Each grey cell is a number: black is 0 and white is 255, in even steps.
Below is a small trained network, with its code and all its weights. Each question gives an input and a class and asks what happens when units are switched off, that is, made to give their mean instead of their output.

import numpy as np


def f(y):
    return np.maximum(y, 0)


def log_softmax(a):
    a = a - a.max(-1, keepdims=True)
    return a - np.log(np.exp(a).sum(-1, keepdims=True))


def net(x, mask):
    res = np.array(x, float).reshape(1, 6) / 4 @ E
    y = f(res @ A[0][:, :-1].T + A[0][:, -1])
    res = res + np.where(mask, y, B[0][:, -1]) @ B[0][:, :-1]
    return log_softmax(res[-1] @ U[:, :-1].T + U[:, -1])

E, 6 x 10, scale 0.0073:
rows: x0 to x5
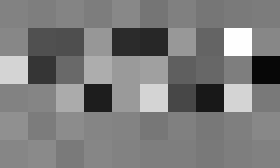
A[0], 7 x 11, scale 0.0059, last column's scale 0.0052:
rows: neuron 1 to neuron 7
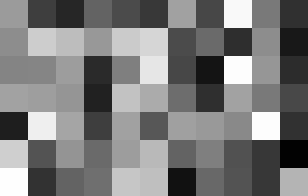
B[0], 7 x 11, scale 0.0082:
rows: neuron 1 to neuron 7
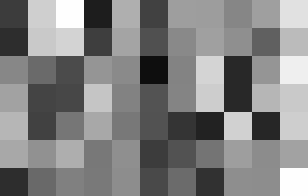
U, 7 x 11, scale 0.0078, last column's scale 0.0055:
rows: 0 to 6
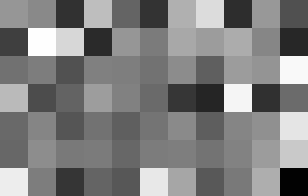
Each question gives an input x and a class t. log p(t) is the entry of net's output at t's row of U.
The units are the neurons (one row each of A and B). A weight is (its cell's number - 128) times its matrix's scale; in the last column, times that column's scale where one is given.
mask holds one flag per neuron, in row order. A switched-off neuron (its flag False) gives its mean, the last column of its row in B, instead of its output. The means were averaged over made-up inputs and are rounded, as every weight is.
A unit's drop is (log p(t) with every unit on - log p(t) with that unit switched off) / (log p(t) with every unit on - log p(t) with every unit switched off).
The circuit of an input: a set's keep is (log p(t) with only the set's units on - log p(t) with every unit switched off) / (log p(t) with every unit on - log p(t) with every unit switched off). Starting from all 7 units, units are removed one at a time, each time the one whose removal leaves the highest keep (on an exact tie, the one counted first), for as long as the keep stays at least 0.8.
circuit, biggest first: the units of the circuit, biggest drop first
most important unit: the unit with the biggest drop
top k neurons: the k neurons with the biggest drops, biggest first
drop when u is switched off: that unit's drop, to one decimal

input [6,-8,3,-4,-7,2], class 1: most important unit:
neuron 2
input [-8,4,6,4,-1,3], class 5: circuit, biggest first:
[neuron 5; neuron 1]
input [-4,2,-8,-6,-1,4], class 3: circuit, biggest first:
[neuron 5; neuron 3]
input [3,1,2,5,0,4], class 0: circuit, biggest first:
[neuron 3; neuron 4]
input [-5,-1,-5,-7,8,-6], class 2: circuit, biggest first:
[neuron 3; neuron 5]
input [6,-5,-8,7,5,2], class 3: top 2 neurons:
[neuron 5; neuron 1]
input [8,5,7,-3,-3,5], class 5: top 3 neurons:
[neuron 5; neuron 1; neuron 6]
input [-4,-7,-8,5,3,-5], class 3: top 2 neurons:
[neuron 5; neuron 1]
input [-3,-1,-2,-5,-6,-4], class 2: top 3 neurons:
[neuron 3; neuron 4; neuron 1]
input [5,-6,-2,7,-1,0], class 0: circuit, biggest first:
[neuron 4; neuron 3]
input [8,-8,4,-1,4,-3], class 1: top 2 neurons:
[neuron 2; neuron 5]
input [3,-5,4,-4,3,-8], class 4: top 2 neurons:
[neuron 1; neuron 3]
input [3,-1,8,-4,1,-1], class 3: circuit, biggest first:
[neuron 3; neuron 1]
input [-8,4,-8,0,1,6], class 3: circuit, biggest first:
[neuron 5]
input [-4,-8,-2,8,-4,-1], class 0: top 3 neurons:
[neuron 4; neuron 3; neuron 1]
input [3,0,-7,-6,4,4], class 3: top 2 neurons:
[neuron 5; neuron 3]
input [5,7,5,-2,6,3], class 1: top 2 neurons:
[neuron 1; neuron 5]
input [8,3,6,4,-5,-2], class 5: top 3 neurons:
[neuron 5; neuron 1; neuron 3]
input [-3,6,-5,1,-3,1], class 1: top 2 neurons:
[neuron 1; neuron 4]
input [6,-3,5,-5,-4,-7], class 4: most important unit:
neuron 3
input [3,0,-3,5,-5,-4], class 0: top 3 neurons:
[neuron 3; neuron 4; neuron 7]
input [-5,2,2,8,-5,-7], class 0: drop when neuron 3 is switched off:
0.4
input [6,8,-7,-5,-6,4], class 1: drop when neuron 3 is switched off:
0.2
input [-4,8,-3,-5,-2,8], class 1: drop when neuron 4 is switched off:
0.1
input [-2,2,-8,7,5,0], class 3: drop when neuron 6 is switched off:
0.0
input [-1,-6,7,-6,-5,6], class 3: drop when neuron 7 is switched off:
0.2
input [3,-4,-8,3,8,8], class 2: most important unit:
neuron 5
